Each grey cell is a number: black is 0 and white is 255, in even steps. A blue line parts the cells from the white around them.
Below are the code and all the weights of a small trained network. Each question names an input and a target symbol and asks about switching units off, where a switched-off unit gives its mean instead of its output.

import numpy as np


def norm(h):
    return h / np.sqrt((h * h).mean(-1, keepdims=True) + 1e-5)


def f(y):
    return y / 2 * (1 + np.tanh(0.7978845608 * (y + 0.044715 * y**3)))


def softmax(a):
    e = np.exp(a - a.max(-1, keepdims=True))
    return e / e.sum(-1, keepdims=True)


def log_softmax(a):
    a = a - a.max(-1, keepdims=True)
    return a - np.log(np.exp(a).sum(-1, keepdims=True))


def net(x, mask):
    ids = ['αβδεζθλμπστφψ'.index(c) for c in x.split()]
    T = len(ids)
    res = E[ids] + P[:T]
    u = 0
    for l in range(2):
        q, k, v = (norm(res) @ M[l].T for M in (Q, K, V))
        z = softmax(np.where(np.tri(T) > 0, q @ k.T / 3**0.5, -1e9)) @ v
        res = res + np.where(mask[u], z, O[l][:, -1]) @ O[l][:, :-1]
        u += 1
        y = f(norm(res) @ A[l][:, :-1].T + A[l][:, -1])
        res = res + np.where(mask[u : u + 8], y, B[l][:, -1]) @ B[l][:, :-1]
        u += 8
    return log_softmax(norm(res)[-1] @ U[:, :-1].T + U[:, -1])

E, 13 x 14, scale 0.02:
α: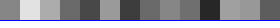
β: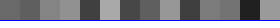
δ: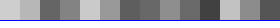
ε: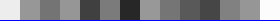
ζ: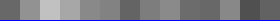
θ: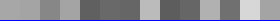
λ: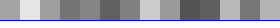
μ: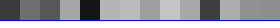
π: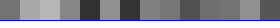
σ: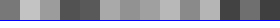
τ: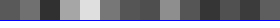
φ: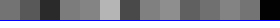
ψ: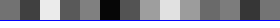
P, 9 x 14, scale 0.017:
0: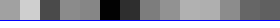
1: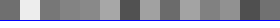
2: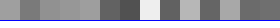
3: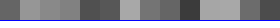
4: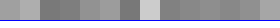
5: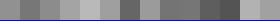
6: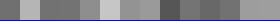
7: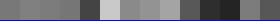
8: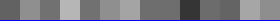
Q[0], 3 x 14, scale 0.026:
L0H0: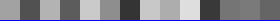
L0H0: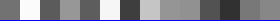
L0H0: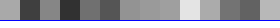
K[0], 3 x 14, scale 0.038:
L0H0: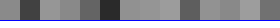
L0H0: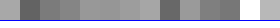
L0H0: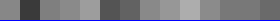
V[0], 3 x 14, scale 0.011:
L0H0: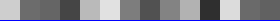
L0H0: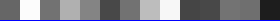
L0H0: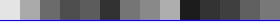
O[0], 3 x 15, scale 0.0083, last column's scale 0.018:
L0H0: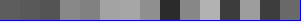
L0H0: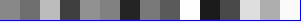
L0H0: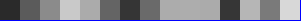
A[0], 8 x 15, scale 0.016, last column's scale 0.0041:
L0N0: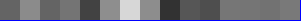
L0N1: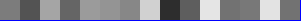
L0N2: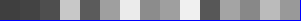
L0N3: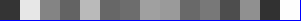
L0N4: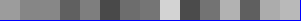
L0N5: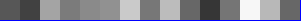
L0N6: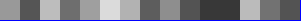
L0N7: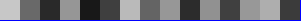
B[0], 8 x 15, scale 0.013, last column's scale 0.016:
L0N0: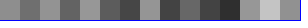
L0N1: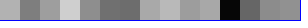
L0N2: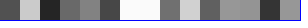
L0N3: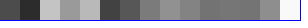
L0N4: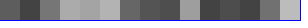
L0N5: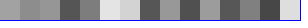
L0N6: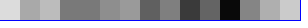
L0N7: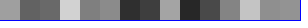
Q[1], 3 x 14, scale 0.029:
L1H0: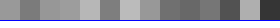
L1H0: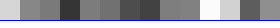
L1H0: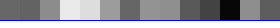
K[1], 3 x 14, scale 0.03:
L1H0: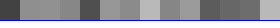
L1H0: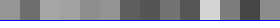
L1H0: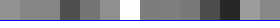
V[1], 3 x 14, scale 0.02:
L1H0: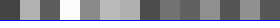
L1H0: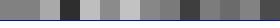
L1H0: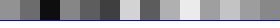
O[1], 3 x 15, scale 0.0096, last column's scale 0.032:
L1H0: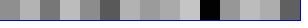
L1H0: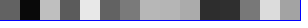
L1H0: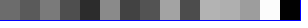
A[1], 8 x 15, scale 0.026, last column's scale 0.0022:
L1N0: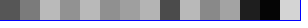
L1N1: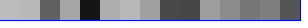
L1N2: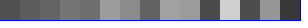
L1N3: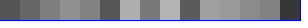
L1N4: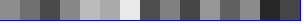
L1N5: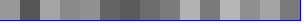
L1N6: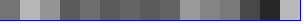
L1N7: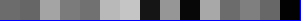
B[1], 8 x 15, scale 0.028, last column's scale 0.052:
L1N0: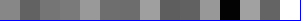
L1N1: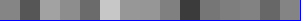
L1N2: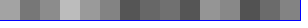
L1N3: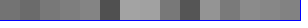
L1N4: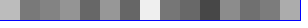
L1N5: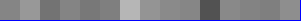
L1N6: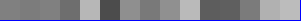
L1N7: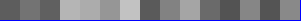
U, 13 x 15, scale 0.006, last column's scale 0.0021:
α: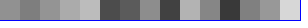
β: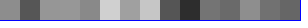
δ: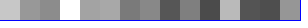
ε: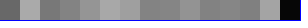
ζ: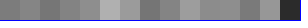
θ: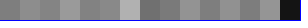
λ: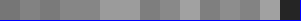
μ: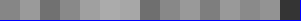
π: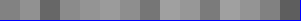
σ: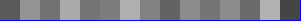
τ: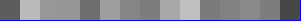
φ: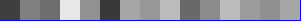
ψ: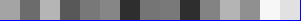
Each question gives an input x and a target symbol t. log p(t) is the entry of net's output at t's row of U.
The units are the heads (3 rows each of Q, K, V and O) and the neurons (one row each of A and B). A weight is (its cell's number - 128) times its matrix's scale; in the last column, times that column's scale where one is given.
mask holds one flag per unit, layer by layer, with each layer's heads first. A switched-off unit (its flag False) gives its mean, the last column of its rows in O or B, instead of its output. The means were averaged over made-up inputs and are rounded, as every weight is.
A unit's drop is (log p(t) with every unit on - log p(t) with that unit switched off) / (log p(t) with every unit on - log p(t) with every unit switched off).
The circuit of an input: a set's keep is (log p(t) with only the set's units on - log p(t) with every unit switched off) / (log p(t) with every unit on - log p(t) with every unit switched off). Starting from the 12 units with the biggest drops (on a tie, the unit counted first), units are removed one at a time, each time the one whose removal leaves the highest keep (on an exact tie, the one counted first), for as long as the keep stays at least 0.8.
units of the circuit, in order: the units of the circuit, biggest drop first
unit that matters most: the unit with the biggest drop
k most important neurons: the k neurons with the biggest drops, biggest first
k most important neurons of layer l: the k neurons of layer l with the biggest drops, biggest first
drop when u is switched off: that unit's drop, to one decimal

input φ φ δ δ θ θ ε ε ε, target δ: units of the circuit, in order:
[L0N7; L1N0; L0H0; L1N6]
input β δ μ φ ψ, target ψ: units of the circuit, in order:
[L1H0; L0N2; L1N0]
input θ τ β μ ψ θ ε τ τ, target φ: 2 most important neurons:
[L0N2; L1N0]
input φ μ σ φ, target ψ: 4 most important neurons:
[L0N2; L0N5; L1N0; L0N0]
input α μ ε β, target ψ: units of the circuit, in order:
[L0N2; L1H0; L1N0]
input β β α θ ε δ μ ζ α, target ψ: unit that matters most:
L0N2
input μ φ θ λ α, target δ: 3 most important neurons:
[L1N2; L1N0; L0N2]
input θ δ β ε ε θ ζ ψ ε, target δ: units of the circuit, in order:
[L0N7; L1N0; L0H0]
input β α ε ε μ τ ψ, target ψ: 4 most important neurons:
[L0N2; L1N0; L1N6; L1N2]
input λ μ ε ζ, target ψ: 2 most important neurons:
[L0N2; L0N5]
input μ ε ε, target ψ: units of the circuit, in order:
[L1H0; L1N0; L0N2]
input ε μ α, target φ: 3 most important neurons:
[L0N2; L1N0; L1N5]
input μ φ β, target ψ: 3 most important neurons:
[L0N2; L0N5; L1N0]
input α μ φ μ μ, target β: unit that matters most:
L0N5
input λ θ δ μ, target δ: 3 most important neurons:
[L1N2; L1N0; L0N4]
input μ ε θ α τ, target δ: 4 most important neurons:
[L1N2; L1N0; L0N2; L1N6]
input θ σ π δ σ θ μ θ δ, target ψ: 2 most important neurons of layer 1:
[L1N0; L1N6]
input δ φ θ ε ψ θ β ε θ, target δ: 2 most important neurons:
[L0N7; L1N0]
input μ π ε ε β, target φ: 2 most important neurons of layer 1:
[L1N0; L1N7]
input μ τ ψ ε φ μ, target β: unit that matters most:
L1N1
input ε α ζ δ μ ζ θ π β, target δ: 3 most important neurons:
[L1N0; L1N2; L0N2]
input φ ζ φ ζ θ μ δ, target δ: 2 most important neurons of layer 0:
[L0N2; L0N4]
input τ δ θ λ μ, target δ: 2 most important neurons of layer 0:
[L0N4; L0N3]
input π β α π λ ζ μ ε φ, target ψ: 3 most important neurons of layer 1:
[L1N0; L1N6; L1N7]
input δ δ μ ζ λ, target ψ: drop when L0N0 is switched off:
-0.1
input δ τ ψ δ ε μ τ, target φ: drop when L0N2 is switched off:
0.4
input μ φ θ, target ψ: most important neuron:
[L0N5]
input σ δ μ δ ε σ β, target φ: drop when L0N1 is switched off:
0.0
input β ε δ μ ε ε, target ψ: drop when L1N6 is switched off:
0.2
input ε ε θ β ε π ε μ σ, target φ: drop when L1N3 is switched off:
0.1
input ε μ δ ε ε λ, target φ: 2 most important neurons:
[L0N2; L1N0]
